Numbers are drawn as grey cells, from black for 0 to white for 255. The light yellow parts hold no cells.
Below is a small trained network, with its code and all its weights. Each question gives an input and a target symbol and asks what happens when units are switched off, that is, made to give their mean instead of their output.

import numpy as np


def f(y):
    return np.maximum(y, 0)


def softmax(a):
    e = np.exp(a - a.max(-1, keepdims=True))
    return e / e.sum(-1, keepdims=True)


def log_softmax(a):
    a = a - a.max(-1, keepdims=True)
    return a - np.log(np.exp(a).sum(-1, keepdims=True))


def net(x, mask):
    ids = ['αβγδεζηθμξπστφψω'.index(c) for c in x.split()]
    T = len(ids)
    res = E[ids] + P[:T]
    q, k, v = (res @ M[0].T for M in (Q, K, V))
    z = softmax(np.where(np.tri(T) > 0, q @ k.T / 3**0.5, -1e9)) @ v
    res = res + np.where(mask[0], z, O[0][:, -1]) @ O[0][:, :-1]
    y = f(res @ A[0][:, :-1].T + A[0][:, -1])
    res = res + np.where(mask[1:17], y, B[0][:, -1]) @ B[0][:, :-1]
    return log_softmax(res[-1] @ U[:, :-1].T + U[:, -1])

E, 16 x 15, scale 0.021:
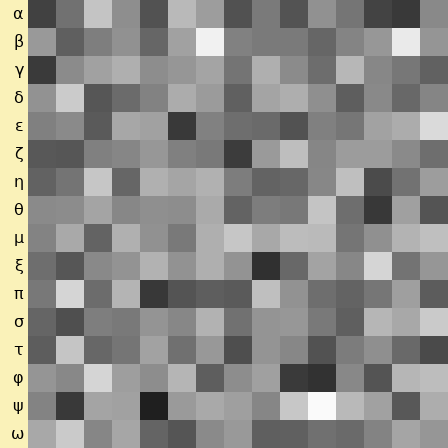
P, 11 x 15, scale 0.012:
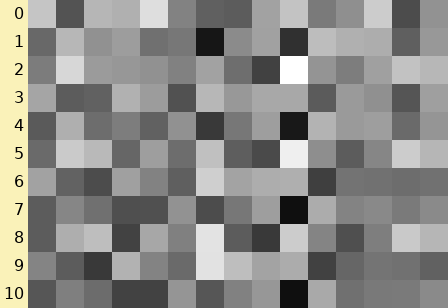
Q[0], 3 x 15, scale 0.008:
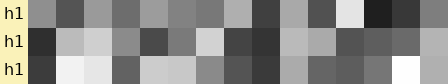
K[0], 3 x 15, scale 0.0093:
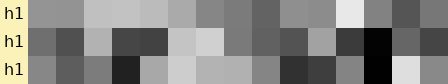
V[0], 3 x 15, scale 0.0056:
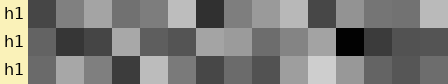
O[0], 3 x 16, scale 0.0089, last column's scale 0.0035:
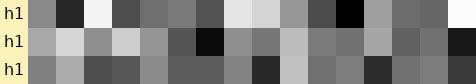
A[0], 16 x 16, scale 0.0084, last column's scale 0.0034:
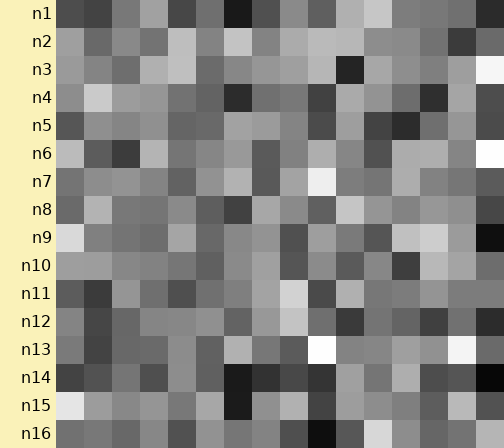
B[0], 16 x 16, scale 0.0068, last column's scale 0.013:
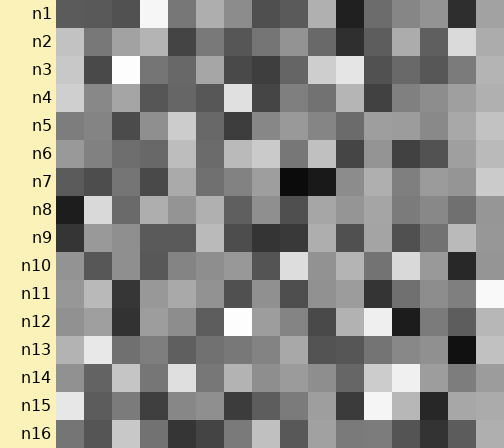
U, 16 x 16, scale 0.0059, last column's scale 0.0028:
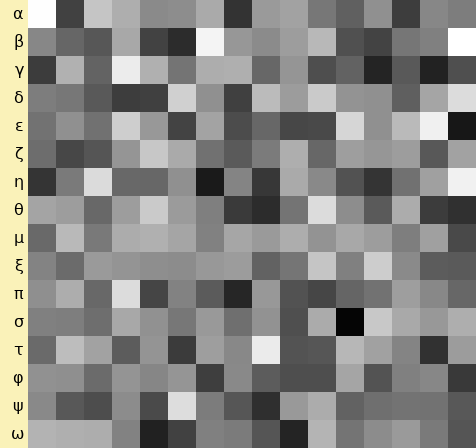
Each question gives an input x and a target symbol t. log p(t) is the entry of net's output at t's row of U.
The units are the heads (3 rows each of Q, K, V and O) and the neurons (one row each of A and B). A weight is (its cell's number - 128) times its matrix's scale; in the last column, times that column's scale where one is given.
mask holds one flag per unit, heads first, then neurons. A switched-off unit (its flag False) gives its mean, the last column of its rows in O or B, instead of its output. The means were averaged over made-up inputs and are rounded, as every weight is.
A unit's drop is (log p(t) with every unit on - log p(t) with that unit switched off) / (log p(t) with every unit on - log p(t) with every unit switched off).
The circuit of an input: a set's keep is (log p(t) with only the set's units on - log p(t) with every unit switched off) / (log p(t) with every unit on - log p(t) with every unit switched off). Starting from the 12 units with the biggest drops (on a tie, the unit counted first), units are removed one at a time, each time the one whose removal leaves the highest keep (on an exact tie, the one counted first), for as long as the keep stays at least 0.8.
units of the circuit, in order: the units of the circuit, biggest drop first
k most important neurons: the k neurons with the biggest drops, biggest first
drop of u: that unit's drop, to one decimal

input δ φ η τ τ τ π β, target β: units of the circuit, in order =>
[n16; h1; n6; n15]
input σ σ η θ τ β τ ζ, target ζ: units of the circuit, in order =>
[n1; n14]
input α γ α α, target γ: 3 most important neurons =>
[n12; n3; n15]
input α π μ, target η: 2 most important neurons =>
[n9; n3]
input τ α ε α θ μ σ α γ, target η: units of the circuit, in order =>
[h1; n3; n12]
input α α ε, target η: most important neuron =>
[n9]
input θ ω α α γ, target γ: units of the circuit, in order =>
[n1; n16; n15]
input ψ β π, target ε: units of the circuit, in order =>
[h1; n7]
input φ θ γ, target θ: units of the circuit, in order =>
[h1; n3]
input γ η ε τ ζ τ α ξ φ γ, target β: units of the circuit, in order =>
[n12; h1; n3]
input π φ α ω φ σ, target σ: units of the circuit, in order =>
[h1; n11]
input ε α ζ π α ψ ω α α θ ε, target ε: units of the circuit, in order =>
[h1; n14]
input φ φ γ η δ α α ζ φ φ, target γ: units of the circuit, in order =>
[h1; n12; n11]
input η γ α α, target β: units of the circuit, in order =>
[n12; n15]
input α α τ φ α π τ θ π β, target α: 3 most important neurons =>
[n3; n2; n12]
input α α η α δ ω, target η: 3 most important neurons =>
[n9; n12; n3]
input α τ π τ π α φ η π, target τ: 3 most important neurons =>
[n11; n10; n3]
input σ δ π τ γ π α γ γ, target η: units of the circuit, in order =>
[h1; n3; n7; n12]
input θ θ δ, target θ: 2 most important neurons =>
[n7; n13]
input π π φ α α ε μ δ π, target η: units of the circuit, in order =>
[h1; n12]
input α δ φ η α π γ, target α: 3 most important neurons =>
[n3; n2; n8]
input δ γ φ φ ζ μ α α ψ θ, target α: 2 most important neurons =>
[n2; n11]
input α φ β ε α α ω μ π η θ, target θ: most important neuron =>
[n8]
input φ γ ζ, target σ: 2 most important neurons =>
[n11; n2]
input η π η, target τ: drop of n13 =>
0.5
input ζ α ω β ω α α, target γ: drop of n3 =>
0.2
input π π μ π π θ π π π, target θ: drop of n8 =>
0.0
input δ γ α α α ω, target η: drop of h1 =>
0.5
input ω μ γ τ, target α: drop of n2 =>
0.3
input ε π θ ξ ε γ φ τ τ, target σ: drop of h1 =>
0.7
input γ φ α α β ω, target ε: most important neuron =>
[n9]
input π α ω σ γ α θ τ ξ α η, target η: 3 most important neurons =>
[n16; n12; n13]
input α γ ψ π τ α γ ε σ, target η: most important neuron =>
[n9]
